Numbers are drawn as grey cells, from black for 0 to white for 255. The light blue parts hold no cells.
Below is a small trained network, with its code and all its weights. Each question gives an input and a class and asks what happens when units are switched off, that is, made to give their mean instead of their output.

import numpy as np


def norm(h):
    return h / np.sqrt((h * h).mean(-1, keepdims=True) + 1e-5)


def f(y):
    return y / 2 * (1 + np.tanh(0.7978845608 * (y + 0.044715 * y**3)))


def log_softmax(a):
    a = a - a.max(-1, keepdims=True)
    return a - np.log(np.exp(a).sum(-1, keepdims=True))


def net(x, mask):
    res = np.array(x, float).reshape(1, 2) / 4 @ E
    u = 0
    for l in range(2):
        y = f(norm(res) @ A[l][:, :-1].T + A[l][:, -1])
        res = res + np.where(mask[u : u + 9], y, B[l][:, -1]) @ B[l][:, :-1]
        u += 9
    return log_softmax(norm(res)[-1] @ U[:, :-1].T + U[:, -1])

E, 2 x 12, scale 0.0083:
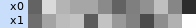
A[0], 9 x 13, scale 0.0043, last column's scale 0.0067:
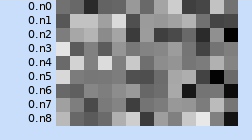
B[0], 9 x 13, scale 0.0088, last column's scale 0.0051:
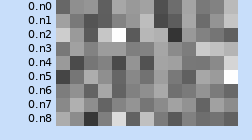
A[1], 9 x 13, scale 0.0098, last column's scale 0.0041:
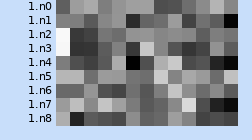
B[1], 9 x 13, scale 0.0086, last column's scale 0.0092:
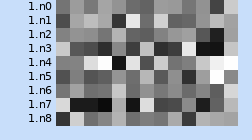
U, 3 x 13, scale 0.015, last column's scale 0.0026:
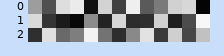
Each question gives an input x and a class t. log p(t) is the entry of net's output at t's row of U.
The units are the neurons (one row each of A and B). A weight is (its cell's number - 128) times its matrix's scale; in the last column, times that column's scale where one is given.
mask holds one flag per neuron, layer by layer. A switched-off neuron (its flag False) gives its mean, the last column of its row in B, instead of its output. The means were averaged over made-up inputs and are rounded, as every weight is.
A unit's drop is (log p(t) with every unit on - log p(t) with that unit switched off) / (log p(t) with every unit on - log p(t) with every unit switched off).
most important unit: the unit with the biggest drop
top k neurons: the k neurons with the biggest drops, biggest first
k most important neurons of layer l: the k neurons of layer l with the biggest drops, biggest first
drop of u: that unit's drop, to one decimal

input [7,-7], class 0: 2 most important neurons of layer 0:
0.n0; 0.n5
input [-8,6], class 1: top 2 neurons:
1.n4; 0.n5
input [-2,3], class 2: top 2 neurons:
1.n4; 0.n3
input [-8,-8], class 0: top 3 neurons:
1.n4; 0.n1; 1.n1
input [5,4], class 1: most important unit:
0.n5
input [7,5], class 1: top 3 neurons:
0.n5; 1.n7; 1.n4
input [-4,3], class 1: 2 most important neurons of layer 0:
0.n3; 0.n5
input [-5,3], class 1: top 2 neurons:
0.n5; 1.n4
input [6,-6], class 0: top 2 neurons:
1.n4; 0.n0
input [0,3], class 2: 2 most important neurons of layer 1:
1.n4; 1.n6
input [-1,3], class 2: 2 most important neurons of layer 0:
0.n3; 0.n5
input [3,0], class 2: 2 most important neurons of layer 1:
1.n8; 1.n3
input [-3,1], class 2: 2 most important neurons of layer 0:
0.n1; 0.n0
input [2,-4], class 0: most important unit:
0.n0
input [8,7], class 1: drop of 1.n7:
0.9
